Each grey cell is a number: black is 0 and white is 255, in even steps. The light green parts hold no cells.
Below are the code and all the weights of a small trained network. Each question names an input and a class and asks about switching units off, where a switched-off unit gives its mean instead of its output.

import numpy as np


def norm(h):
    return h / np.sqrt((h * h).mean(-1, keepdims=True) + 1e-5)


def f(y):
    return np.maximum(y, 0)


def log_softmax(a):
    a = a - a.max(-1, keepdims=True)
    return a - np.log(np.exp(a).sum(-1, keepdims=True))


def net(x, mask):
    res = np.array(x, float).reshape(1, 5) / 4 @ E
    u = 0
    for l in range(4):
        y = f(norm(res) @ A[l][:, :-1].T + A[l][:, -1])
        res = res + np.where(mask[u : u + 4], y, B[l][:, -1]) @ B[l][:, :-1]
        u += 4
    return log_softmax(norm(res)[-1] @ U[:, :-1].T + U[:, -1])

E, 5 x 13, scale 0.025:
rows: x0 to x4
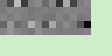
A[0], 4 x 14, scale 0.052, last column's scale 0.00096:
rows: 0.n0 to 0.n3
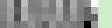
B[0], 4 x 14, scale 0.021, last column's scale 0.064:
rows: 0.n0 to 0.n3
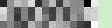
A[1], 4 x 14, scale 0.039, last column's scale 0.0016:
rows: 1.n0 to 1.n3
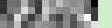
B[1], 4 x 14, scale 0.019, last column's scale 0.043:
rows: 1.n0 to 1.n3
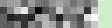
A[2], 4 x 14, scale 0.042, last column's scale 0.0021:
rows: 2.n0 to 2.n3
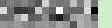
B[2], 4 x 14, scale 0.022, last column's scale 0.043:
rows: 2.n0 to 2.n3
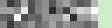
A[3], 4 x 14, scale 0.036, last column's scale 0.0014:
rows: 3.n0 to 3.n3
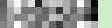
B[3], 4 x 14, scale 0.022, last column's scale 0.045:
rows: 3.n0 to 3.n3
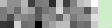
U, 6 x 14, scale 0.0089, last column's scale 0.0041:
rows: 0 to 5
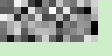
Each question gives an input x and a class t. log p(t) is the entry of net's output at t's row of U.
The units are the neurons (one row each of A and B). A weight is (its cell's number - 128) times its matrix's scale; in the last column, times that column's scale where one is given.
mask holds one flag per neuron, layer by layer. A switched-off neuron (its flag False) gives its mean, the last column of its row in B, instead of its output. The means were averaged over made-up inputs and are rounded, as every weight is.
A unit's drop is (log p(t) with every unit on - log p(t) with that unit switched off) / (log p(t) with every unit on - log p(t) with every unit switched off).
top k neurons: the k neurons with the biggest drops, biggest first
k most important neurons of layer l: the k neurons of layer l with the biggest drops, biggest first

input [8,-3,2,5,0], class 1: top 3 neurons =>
[0.n1; 0.n2; 0.n0]
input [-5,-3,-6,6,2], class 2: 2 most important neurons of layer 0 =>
[0.n2; 0.n1]
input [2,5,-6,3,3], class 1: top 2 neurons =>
[0.n1; 0.n2]
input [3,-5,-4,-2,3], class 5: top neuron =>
[0.n0]
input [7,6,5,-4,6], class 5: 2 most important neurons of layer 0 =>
[0.n0; 0.n3]
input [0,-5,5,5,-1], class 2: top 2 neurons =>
[0.n0; 2.n1]
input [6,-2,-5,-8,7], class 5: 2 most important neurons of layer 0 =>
[0.n0; 0.n3]
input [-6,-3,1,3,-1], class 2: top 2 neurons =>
[0.n2; 0.n1]
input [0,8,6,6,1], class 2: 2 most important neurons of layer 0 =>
[0.n0; 0.n3]
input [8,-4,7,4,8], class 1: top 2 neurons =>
[0.n2; 0.n1]
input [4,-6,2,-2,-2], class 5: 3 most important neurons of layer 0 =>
[0.n0; 0.n3; 0.n2]
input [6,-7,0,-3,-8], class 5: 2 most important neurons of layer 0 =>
[0.n0; 0.n3]
